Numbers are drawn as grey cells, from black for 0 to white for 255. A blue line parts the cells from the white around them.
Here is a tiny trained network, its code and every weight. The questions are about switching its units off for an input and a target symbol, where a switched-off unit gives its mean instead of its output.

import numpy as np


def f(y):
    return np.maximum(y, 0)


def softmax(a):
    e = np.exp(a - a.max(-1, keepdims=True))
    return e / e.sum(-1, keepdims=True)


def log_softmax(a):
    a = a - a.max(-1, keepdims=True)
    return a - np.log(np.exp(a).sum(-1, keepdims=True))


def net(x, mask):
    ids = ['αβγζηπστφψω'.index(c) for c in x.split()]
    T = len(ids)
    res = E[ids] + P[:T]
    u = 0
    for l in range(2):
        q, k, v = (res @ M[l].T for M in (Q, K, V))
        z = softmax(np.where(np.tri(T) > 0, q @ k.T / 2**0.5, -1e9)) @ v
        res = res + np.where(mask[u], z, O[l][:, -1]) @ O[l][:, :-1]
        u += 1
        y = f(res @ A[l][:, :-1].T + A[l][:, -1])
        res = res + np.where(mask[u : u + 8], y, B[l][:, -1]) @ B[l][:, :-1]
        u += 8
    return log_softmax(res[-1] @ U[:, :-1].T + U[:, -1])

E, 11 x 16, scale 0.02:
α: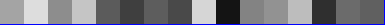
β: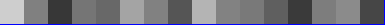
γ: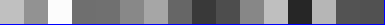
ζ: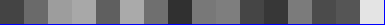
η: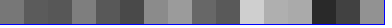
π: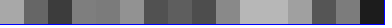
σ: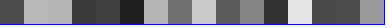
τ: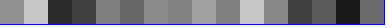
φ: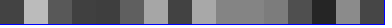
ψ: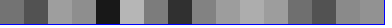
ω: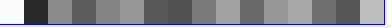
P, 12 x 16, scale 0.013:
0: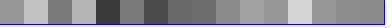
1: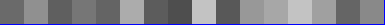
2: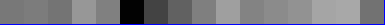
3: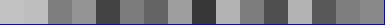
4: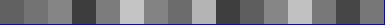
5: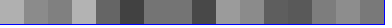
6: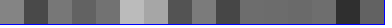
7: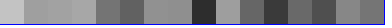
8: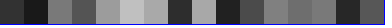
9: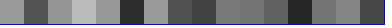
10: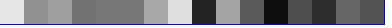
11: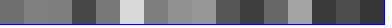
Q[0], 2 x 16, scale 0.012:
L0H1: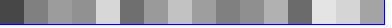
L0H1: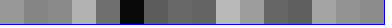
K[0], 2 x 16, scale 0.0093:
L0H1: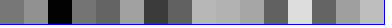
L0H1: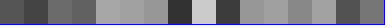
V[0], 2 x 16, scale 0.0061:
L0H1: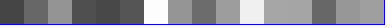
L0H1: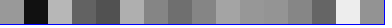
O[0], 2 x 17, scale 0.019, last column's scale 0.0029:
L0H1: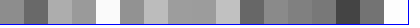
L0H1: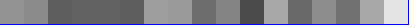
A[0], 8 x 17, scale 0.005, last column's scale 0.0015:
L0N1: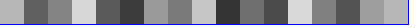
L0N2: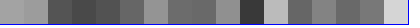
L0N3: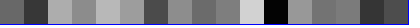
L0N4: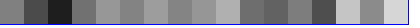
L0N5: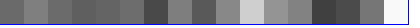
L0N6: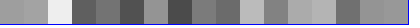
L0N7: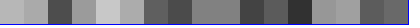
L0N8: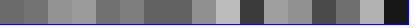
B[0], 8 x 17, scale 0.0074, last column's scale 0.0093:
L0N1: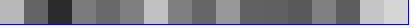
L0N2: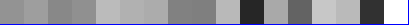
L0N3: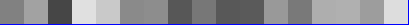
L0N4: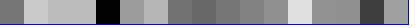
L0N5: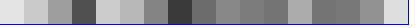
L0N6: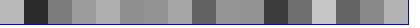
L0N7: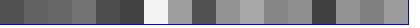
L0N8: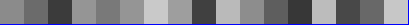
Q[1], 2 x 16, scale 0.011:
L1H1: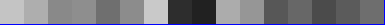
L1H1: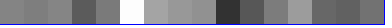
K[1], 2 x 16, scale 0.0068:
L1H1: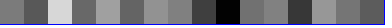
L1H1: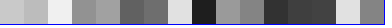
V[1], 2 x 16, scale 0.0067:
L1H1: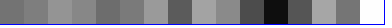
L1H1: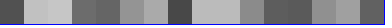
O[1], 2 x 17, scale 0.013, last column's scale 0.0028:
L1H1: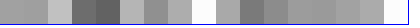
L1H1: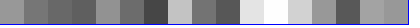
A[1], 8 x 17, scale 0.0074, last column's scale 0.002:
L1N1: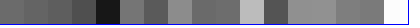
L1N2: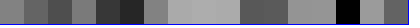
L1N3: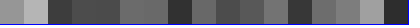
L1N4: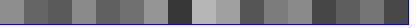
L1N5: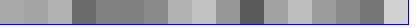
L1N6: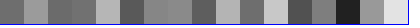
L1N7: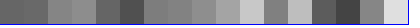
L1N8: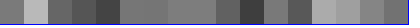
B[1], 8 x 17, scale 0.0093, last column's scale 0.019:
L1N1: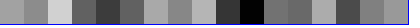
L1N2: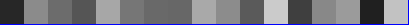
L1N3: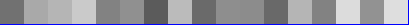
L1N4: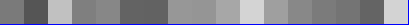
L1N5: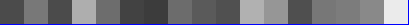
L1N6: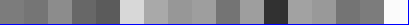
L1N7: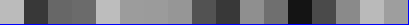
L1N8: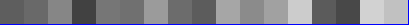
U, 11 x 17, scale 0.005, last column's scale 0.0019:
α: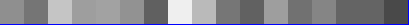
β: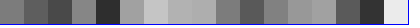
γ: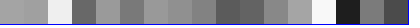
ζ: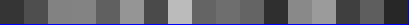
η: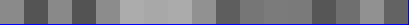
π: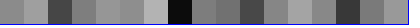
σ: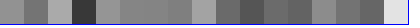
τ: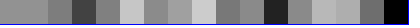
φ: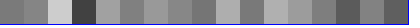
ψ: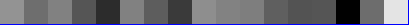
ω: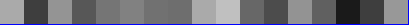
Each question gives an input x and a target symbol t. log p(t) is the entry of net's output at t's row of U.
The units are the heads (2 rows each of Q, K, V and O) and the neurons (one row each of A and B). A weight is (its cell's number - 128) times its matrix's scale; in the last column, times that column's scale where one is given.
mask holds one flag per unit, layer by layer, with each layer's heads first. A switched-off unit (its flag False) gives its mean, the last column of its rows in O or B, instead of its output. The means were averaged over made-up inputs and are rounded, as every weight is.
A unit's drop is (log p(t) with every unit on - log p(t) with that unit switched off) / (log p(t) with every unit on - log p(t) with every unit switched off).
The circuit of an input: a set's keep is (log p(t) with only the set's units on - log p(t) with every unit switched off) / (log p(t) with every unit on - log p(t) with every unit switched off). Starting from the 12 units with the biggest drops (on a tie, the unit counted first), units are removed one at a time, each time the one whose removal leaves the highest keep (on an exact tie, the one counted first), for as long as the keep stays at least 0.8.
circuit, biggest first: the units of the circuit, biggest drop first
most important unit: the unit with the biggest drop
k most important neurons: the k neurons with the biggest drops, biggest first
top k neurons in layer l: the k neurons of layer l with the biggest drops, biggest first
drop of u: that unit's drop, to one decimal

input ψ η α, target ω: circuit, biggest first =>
(L0H1; L1H1; L1N4)
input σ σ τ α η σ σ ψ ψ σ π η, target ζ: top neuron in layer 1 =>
(L1N3)
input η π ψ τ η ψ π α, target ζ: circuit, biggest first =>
(L1H1; L1N3; L0N1)
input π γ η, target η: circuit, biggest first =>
(L1N7; L1H1)
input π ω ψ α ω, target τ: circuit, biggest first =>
(L0H1; L1H1)
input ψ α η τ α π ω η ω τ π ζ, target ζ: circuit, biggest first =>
(L1H1; L1N3)
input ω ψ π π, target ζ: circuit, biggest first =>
(L1H1; L1N3)
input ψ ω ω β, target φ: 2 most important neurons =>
(L1N8; L1N3)
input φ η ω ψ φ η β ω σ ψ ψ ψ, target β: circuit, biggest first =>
(L0H1; L1N6; L0N8; L0N5)
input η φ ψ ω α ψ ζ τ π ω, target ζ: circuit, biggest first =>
(L1H1; L1N3; L0H1)
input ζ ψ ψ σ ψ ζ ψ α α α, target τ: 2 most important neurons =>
(L0N1; L1N3)
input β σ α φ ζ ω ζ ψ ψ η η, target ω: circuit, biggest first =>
(L1H1; L0H1)
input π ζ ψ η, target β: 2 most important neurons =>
(L1N6; L0N2)
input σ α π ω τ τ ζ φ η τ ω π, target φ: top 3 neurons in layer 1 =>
(L1N8; L1N3; L1N6)
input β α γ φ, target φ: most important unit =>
L0N6
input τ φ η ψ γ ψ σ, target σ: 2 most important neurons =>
(L1N2; L0N2)
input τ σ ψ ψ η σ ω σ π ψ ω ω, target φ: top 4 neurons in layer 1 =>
(L1N8; L1N3; L1N6; L1N4)
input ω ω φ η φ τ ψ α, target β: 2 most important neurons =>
(L1N6; L0N1)
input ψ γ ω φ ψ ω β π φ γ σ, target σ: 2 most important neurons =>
(L1N2; L1N6)
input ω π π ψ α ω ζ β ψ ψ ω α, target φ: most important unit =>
L1N8
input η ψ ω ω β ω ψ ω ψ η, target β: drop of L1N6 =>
0.3
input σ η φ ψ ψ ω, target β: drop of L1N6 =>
0.2
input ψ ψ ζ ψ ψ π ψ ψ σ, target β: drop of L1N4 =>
0.0
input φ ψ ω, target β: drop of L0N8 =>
0.1
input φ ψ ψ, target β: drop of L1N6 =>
0.2
